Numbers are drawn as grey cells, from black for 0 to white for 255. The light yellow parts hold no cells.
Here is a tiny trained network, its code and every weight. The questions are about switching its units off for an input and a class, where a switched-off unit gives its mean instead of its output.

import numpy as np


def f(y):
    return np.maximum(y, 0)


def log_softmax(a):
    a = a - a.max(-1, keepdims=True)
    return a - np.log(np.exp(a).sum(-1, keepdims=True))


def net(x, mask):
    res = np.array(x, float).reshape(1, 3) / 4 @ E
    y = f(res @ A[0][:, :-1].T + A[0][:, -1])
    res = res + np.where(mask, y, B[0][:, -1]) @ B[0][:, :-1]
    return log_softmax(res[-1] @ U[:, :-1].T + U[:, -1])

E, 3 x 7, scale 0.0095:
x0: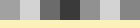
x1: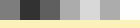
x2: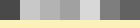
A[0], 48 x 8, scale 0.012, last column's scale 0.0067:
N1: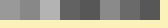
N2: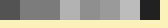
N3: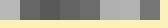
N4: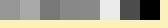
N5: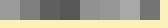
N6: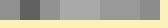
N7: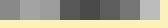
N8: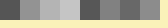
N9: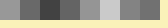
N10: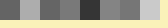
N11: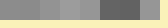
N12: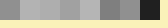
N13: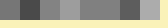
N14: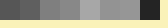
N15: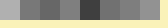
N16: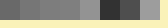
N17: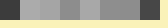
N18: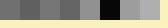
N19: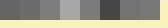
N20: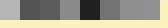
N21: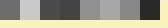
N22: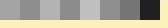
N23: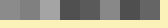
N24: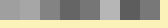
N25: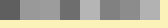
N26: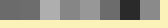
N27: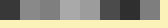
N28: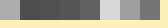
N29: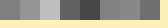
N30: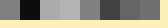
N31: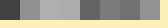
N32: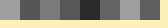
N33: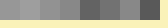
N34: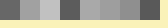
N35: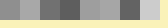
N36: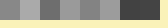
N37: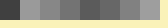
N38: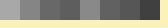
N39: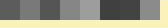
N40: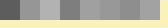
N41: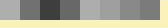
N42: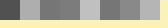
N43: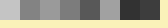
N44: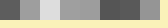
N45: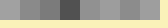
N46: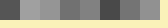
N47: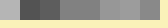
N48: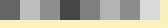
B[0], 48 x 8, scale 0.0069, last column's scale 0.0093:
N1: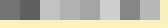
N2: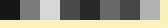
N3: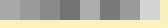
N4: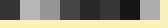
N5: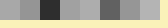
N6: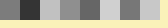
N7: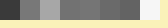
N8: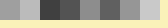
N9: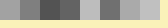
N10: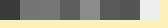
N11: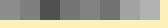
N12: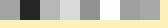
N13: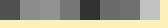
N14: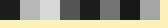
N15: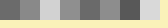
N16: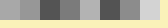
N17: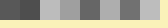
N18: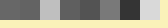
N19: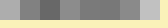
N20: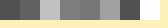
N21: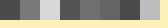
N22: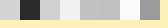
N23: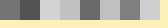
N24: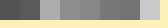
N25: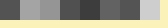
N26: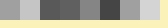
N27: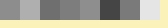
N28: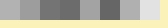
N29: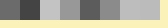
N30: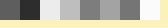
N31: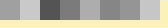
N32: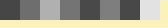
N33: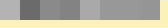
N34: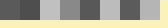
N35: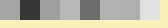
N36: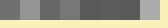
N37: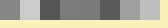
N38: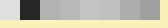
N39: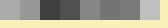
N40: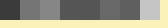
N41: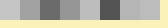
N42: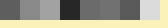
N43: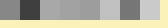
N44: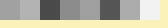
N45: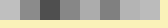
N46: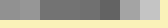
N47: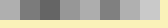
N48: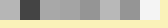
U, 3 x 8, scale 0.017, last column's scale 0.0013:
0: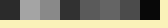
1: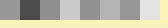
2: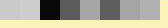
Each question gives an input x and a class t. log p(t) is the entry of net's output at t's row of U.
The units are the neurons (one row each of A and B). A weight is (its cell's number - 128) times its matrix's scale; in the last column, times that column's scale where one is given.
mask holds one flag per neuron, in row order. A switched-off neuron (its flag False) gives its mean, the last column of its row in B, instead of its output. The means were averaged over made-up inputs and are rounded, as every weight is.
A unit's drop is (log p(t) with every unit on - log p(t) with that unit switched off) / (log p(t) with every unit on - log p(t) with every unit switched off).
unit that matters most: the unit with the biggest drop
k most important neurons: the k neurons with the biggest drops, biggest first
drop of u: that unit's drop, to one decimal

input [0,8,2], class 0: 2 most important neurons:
[N2 N14]
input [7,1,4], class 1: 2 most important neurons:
[N48 N35]
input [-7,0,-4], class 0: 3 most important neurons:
[N48 N18 N35]
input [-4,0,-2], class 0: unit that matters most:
N48
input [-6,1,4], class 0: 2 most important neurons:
[N30 N18]
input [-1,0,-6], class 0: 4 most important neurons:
[N48 N35 N32 N12]
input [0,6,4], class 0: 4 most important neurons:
[N2 N14 N42 N25]
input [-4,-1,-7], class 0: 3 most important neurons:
[N32 N48 N35]
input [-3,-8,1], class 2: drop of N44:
0.1
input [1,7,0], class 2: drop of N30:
0.2
